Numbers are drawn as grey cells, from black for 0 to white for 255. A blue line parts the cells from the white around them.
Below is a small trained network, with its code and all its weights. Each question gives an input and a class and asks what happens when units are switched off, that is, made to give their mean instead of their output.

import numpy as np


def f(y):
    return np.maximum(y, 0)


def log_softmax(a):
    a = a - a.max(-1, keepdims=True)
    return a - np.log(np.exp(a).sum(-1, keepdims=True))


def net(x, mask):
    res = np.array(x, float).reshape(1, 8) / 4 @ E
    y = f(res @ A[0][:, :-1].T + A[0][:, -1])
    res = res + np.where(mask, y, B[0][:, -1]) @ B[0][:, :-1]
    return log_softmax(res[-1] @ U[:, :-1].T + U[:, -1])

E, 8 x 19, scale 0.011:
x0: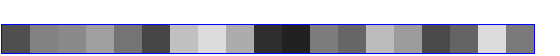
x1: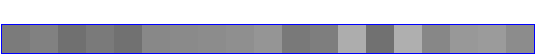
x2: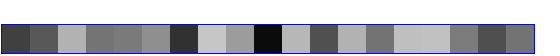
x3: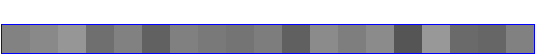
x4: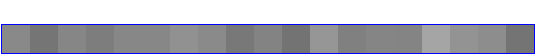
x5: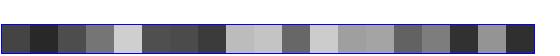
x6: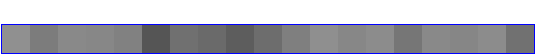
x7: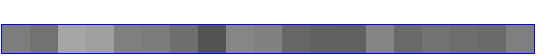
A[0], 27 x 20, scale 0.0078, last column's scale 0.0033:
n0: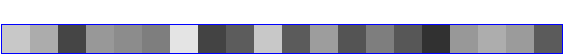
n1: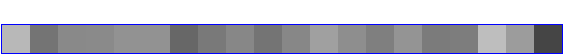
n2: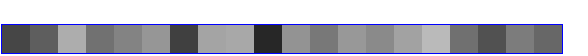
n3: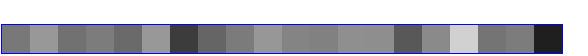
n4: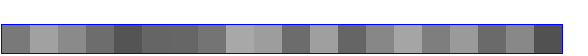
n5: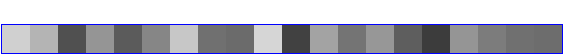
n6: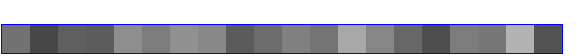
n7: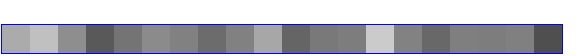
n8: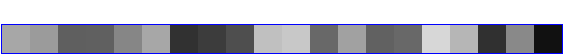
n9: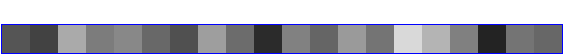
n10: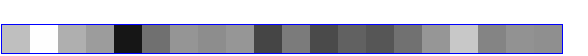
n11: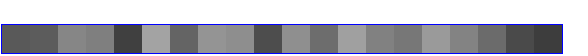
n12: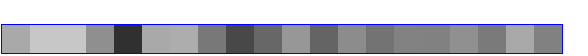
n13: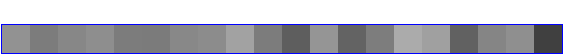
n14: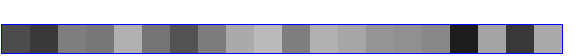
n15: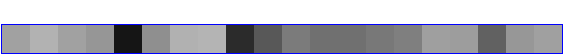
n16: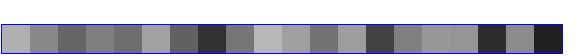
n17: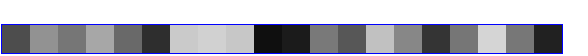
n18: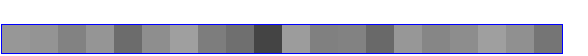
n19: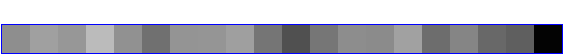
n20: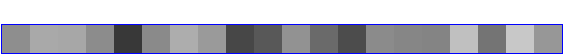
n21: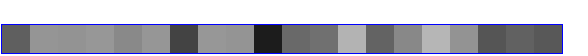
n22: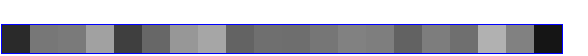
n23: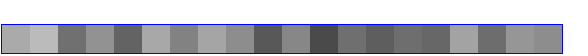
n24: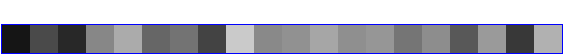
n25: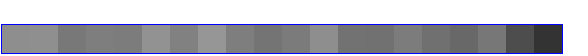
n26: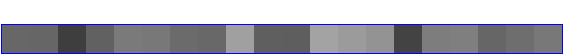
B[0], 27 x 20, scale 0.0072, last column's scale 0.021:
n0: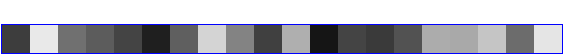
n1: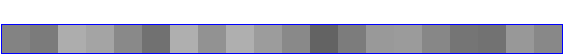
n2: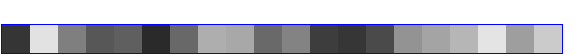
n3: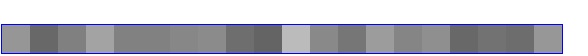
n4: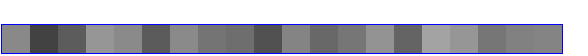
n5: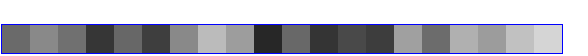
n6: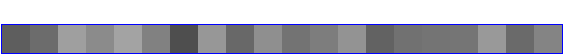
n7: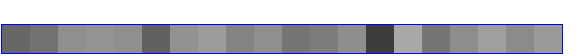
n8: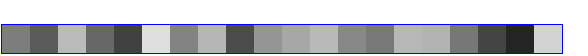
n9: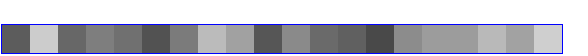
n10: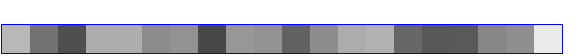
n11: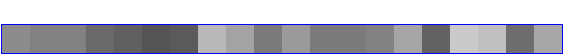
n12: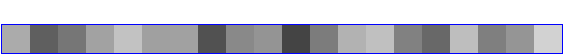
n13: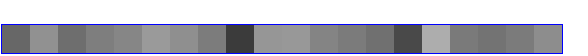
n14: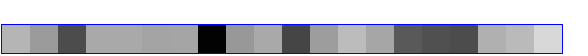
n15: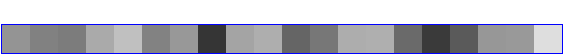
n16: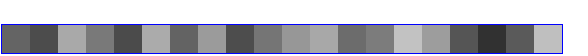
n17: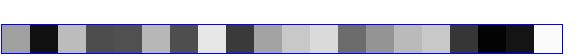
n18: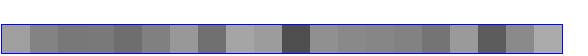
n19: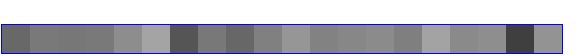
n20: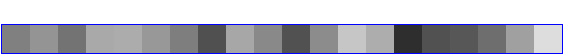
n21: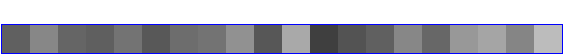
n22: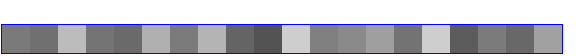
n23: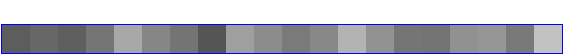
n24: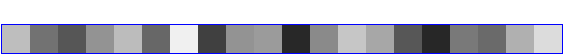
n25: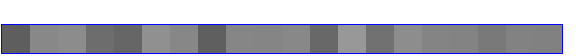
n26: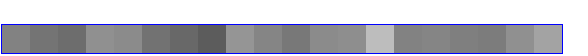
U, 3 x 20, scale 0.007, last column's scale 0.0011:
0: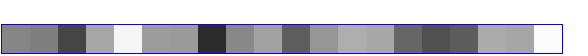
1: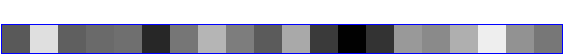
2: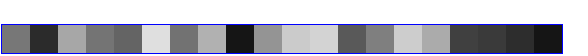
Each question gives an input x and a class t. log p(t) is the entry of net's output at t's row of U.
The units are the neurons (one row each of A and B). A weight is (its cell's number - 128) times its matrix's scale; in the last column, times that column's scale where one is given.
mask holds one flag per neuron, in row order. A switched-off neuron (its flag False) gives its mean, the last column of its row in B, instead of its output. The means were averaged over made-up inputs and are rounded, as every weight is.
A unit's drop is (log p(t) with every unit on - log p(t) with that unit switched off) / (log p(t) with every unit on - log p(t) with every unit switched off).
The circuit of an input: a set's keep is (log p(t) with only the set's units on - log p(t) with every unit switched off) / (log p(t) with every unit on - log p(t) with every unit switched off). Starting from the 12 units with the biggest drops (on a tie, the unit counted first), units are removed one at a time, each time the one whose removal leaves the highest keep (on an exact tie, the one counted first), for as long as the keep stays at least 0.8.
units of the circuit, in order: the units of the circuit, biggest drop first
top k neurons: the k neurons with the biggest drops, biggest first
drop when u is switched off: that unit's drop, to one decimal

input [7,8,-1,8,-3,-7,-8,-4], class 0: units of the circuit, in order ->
(n10)
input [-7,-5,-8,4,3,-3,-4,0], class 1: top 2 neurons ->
(n0 n5)
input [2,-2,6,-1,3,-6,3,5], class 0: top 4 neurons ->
(n0 n10 n15 n20)
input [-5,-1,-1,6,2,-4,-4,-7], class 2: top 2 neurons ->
(n8 n16)
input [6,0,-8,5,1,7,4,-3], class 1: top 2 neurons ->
(n0 n5)
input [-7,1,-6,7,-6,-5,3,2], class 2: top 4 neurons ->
(n8 n16 n2 n9)
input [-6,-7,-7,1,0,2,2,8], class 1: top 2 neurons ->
(n0 n17)
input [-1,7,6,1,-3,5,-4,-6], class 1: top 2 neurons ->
(n2 n9)
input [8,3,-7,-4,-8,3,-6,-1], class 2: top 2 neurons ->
(n17 n2)
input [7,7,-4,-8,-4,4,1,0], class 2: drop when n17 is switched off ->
1.1
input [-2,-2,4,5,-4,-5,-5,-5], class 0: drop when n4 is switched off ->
0.0
